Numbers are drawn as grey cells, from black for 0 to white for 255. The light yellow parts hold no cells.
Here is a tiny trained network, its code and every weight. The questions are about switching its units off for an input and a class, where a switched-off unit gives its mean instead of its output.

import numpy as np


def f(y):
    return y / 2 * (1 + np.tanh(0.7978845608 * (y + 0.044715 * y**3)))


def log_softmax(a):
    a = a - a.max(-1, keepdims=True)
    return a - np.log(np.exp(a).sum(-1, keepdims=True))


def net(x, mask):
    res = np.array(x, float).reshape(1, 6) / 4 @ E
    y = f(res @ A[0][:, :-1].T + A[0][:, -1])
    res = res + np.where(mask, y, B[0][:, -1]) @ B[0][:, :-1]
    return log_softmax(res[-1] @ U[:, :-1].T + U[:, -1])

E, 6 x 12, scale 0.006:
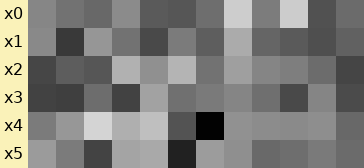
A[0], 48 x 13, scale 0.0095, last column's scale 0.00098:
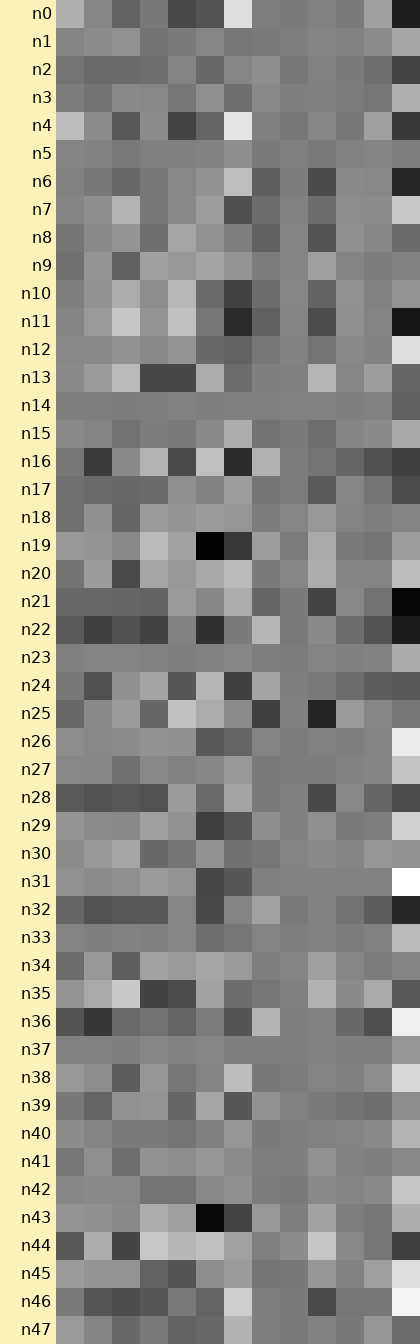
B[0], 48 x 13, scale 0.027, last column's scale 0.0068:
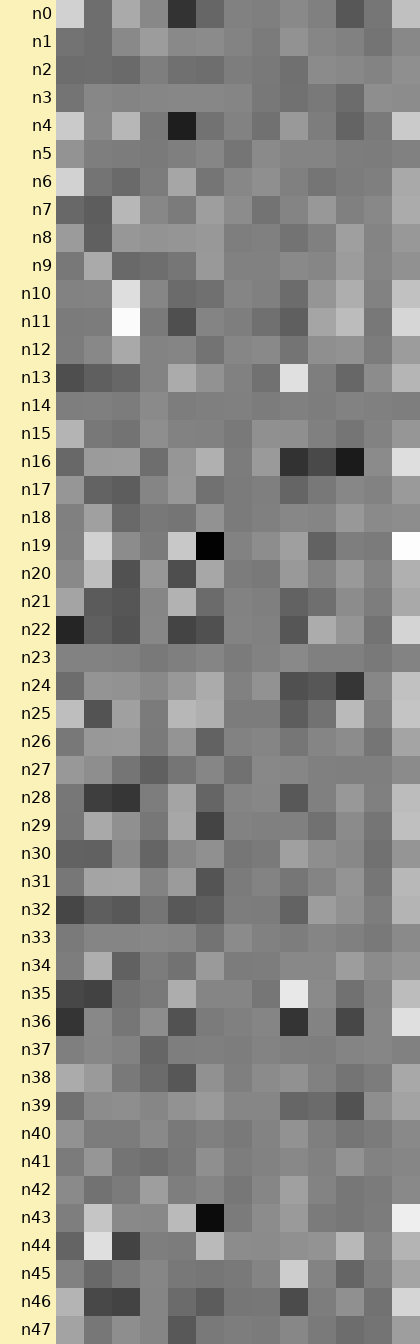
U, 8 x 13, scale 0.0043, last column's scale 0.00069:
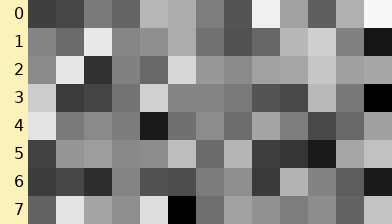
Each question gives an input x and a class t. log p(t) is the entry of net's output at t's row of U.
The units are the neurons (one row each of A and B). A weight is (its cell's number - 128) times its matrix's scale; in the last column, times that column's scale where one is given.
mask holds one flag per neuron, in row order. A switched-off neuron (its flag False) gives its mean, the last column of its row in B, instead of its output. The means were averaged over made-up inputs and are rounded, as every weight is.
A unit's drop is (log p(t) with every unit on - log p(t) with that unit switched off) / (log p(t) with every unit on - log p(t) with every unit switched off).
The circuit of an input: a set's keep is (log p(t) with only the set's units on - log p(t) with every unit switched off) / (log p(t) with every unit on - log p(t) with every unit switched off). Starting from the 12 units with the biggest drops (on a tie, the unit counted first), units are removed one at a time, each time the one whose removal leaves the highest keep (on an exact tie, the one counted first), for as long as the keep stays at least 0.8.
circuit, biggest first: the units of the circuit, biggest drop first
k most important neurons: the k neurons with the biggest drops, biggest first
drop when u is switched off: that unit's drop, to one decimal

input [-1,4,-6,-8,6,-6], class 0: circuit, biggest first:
(n35)
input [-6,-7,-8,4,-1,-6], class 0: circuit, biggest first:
(n35, n13)
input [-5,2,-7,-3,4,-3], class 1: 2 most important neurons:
(n11, n10)
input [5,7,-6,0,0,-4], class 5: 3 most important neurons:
(n16, n24, n36)
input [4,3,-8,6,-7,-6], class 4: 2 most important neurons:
(n0, n4)
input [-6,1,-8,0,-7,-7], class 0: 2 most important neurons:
(n35, n13)
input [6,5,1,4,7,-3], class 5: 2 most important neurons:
(n16, n24)
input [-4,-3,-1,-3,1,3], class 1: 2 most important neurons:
(n19, n43)
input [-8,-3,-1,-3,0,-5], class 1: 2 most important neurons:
(n25, n11)
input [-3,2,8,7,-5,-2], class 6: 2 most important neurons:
(n36, n22)
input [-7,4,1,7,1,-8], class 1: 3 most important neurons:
(n25, n11, n7)
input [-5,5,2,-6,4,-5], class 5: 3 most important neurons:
(n16, n24, n39)
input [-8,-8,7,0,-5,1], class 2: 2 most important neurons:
(n44, n20)
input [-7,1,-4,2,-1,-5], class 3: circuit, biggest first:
(n25)
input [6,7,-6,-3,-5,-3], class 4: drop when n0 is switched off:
0.1
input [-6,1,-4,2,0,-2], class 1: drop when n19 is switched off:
0.1
